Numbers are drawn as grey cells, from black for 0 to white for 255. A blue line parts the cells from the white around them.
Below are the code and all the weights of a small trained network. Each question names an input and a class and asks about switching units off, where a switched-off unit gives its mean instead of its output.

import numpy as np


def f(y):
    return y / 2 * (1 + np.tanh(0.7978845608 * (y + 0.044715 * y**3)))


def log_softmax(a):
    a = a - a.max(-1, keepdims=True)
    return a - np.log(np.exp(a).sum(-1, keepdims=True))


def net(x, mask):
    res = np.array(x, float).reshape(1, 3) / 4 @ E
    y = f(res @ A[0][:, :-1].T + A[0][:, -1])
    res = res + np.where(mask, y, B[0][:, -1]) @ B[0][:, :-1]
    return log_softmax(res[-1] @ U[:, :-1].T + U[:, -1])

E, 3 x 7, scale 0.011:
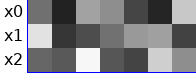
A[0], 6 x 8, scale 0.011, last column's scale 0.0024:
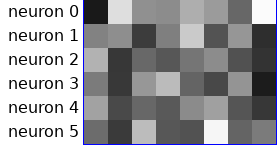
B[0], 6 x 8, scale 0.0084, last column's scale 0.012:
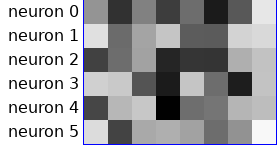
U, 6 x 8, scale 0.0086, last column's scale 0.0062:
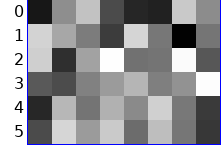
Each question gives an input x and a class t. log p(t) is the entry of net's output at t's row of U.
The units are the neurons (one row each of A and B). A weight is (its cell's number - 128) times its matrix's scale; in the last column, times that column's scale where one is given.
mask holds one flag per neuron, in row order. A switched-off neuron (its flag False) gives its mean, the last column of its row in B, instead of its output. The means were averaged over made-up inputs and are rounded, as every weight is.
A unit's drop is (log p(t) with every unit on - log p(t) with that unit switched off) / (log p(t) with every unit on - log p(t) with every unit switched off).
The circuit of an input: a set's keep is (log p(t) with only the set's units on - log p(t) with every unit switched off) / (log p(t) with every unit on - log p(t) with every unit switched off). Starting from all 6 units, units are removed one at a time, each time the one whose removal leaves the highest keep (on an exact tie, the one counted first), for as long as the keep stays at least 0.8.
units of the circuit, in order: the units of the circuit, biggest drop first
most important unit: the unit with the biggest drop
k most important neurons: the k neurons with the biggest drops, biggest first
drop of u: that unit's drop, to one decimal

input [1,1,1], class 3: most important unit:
neuron 1
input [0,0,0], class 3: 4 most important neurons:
[neuron 3; neuron 1; neuron 2; neuron 4]
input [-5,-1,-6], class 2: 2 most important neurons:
[neuron 1; neuron 3]
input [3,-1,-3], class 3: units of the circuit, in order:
[neuron 5; neuron 2; neuron 4]
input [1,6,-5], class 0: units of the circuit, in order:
[neuron 2; neuron 4]
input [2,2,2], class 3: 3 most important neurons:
[neuron 1; neuron 0; neuron 4]
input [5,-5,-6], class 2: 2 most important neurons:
[neuron 1; neuron 4]
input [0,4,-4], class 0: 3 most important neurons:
[neuron 5; neuron 2; neuron 4]
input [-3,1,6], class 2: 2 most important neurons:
[neuron 5; neuron 3]
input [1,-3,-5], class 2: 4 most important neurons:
[neuron 1; neuron 4; neuron 2; neuron 3]
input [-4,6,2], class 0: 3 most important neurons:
[neuron 2; neuron 4; neuron 3]
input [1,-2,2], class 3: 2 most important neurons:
[neuron 1; neuron 2]
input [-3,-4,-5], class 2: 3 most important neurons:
[neuron 1; neuron 3; neuron 4]
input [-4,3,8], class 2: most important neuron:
[neuron 5]
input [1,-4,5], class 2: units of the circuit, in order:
[neuron 5; neuron 4]
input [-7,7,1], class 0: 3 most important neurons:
[neuron 2; neuron 4; neuron 3]
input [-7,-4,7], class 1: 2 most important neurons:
[neuron 1; neuron 0]
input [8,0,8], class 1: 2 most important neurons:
[neuron 3; neuron 1]
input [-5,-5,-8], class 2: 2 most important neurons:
[neuron 1; neuron 3]
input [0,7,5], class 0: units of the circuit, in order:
[neuron 2]
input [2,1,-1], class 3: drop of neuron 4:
0.3
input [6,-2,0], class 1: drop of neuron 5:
0.0
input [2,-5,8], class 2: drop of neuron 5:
0.7
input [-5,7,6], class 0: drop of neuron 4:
0.7
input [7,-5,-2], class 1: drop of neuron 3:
0.7
